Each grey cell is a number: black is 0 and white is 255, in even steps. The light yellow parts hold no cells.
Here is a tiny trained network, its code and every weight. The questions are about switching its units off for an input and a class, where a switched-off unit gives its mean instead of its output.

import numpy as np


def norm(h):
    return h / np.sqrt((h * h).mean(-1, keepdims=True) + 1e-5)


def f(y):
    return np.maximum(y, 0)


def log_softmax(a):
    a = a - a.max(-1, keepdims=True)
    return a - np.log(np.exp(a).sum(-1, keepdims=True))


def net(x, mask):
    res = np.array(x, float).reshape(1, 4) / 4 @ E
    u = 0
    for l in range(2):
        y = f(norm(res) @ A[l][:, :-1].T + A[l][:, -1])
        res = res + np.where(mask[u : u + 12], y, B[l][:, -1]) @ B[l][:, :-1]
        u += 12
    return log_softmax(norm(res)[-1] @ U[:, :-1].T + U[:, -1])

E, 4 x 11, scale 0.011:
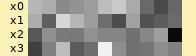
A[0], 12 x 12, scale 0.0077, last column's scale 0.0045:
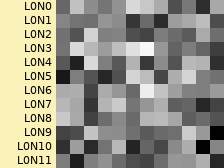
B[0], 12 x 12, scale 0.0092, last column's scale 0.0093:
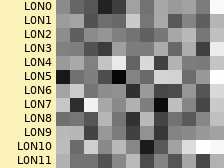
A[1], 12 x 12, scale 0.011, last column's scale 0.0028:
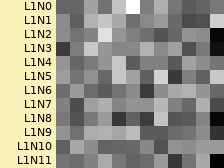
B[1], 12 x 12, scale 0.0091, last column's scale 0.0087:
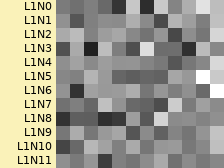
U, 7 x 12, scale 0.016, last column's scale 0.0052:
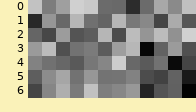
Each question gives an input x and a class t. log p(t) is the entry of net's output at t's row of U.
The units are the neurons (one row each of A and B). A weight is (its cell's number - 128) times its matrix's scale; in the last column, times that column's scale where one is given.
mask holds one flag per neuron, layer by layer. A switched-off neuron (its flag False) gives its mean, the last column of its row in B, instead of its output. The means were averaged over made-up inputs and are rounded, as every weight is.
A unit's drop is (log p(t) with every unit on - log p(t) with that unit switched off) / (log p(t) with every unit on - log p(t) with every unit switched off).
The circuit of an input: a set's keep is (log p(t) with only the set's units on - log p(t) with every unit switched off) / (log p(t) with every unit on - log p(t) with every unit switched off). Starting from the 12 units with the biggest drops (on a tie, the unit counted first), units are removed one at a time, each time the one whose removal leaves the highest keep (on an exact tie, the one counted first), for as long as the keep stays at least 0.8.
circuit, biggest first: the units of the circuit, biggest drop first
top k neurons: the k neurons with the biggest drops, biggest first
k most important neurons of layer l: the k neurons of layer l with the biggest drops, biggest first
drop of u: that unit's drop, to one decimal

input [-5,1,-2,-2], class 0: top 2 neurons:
(L0N5, L0N0)
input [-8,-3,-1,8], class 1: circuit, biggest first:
(L0N4, L0N0, L1N3, L0N5)
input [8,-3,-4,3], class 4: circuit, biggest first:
(L0N6, L0N10)
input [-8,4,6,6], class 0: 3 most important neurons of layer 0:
(L0N4, L0N0, L0N9)
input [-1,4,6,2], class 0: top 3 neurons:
(L0N5, L0N10, L0N9)
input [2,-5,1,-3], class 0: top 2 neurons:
(L0N10, L0N6)
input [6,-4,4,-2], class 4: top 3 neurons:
(L0N0, L0N6, L0N3)
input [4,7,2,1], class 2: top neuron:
(L1N0)
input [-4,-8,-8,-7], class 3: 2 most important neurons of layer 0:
(L0N5, L0N10)
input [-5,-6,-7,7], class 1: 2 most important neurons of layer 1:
(L1N3, L1N0)
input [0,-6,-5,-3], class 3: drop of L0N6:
0.2
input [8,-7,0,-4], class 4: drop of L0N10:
0.1
